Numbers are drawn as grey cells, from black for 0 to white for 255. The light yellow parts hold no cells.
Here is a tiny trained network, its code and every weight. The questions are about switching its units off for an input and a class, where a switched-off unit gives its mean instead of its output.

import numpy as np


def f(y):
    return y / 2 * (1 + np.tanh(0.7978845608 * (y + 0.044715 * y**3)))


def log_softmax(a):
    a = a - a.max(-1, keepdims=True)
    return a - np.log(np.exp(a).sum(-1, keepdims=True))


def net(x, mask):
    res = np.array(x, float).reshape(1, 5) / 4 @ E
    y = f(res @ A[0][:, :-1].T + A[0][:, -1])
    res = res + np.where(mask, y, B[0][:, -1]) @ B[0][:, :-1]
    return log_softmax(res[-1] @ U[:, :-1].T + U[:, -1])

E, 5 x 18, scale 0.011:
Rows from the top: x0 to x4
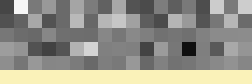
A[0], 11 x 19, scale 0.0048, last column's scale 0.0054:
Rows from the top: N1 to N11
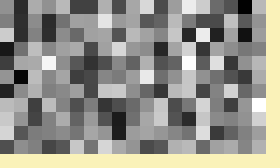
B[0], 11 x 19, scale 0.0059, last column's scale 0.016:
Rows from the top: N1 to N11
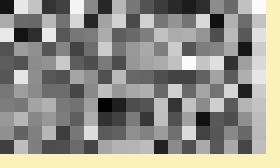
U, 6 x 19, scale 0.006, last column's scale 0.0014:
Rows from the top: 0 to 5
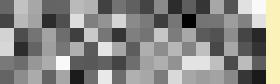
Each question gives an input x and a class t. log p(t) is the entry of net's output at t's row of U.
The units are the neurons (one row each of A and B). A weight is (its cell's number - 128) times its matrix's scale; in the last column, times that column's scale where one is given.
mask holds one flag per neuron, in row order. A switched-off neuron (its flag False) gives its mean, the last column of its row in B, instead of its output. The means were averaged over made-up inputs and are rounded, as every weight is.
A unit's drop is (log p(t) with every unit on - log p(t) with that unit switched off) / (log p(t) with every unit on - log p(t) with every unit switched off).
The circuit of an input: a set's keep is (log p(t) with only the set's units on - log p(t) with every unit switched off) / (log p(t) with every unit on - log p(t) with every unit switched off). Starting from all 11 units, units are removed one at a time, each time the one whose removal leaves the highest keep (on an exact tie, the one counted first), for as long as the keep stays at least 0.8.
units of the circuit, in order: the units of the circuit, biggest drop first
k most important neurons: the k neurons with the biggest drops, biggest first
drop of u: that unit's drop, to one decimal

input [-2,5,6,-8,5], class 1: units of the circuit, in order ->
N1
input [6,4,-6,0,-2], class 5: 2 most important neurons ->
N1, N6
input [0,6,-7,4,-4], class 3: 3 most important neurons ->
N1, N6, N2
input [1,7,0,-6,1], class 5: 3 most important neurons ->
N5, N4, N7
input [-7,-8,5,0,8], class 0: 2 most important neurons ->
N1, N6
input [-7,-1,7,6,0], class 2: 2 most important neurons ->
N9, N10
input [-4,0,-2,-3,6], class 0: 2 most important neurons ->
N11, N7
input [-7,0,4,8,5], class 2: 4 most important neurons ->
N9, N10, N11, N7
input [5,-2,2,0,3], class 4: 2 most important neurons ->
N1, N6
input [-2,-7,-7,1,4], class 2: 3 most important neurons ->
N1, N6, N10
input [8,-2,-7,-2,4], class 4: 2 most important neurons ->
N1, N5
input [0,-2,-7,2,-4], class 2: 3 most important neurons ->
N1, N6, N5
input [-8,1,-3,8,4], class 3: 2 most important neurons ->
N2, N8
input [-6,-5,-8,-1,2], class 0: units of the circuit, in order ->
N1
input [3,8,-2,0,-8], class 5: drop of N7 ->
0.2
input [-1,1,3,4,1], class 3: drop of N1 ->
0.5
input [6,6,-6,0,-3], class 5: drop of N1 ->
0.6
